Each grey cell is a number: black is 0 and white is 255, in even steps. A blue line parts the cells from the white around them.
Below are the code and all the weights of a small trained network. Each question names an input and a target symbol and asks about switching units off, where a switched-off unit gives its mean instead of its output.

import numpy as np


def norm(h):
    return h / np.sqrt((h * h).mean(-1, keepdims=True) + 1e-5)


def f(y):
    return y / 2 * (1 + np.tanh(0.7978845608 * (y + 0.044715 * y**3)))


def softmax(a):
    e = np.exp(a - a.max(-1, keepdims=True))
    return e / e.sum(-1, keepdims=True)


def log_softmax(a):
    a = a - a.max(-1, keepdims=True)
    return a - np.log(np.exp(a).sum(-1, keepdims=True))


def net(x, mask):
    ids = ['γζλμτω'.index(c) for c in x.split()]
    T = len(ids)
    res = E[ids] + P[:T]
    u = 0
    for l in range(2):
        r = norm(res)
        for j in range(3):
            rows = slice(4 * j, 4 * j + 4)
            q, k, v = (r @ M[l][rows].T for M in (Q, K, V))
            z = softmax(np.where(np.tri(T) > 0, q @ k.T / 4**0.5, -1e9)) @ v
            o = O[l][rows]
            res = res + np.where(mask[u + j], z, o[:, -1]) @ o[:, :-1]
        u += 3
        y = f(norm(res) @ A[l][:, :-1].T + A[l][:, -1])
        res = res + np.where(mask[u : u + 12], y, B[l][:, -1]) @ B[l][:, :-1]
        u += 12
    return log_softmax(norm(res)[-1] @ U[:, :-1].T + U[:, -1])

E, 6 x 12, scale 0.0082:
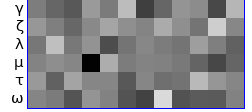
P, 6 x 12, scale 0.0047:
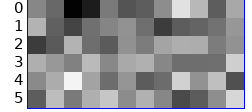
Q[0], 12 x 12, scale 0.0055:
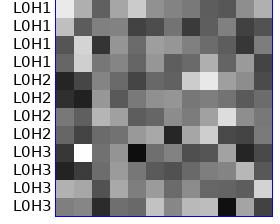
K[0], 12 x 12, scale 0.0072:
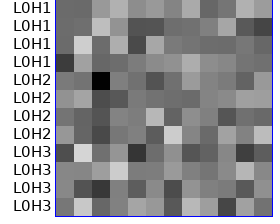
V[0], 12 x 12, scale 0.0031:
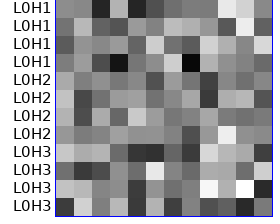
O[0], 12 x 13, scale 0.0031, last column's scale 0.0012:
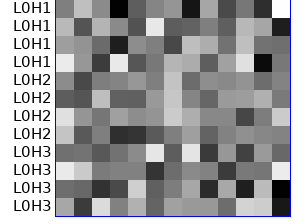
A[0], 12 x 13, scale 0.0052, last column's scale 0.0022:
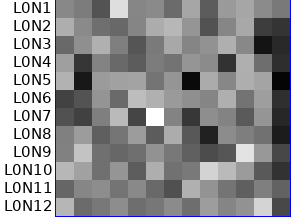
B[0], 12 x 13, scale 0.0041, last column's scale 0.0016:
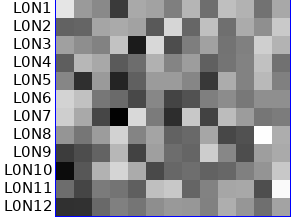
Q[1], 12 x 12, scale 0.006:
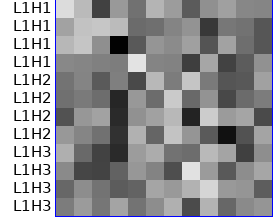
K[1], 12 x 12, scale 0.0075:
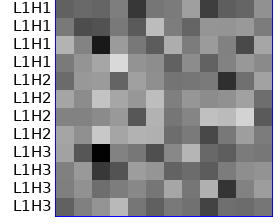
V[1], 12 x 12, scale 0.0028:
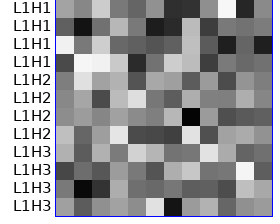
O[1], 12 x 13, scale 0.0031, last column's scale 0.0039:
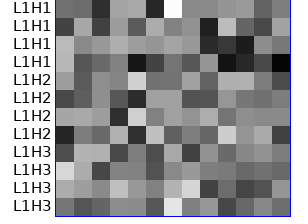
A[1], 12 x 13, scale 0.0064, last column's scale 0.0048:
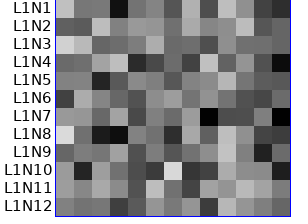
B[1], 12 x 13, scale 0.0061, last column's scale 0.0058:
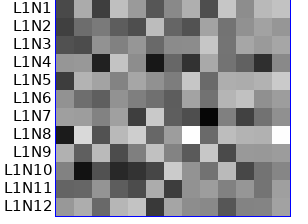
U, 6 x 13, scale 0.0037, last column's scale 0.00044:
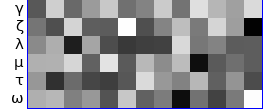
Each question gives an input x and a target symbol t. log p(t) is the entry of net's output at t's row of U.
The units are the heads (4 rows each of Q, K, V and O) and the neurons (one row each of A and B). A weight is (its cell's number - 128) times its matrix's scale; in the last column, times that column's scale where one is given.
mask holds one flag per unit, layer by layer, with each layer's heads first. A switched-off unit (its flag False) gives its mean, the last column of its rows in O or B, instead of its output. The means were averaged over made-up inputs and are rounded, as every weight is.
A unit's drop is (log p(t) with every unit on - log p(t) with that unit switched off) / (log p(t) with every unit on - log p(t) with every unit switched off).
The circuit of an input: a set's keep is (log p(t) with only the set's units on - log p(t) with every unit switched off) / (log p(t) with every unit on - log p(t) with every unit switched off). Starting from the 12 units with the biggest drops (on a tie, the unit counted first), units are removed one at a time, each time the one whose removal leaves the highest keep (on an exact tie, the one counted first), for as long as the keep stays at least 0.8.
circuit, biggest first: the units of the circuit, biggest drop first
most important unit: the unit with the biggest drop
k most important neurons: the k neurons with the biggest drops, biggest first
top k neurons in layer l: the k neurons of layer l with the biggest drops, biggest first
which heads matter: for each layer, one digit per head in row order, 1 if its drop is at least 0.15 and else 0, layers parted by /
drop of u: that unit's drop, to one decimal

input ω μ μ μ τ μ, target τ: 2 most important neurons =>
L1N10, L0N3
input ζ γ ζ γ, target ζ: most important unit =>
L0H3
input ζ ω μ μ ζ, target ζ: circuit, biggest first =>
L1N8, L1N2
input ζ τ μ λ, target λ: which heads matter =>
100 / 100
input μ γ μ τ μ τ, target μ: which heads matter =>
011 / 100
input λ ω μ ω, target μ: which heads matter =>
101 / 100
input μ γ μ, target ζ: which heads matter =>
101 / 000
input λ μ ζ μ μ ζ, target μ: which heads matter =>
001 / 110
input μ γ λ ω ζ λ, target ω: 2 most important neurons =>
L1N8, L1N3
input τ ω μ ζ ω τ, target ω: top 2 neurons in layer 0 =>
L0N8, L0N2
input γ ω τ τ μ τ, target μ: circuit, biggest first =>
L1N8, L1N1, L1N5, L1N6
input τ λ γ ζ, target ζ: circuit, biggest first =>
L0H1, L1N8, L1N11
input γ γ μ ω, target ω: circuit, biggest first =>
L1N7, L1N8
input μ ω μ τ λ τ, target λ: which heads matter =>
111 / 100
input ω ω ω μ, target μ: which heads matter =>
100 / 000
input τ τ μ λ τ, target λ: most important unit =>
L1N4
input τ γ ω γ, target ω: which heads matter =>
101 / 100
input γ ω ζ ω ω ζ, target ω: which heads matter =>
001 / 101
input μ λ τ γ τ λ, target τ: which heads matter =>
011 / 100
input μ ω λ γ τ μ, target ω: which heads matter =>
101 / 110
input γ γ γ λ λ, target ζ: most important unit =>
L0H3
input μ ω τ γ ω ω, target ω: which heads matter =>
100 / 100
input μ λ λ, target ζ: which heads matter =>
101 / 000
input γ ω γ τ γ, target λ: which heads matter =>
101 / 000
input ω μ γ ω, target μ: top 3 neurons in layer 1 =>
L1N8, L1N1, L1N5
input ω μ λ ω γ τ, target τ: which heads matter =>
000 / 000
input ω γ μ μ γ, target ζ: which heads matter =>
001 / 000
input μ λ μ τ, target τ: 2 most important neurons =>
L1N10, L0N5
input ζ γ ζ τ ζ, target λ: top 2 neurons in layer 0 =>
L0N10, L0N9
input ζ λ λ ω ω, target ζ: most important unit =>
L0H1
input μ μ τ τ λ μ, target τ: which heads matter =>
011 / 110
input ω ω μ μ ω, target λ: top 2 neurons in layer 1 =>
L1N4, L1N5
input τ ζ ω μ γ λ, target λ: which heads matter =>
100 / 000
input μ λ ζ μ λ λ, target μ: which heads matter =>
001 / 110
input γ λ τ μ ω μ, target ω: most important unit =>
L1H2
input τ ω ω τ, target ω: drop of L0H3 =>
0.9
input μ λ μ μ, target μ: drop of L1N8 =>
0.1
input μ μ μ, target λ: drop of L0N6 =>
0.0
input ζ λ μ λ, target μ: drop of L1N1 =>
0.1
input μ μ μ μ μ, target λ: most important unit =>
L0H1
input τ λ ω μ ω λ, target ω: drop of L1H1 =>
0.8
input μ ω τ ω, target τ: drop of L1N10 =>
0.2
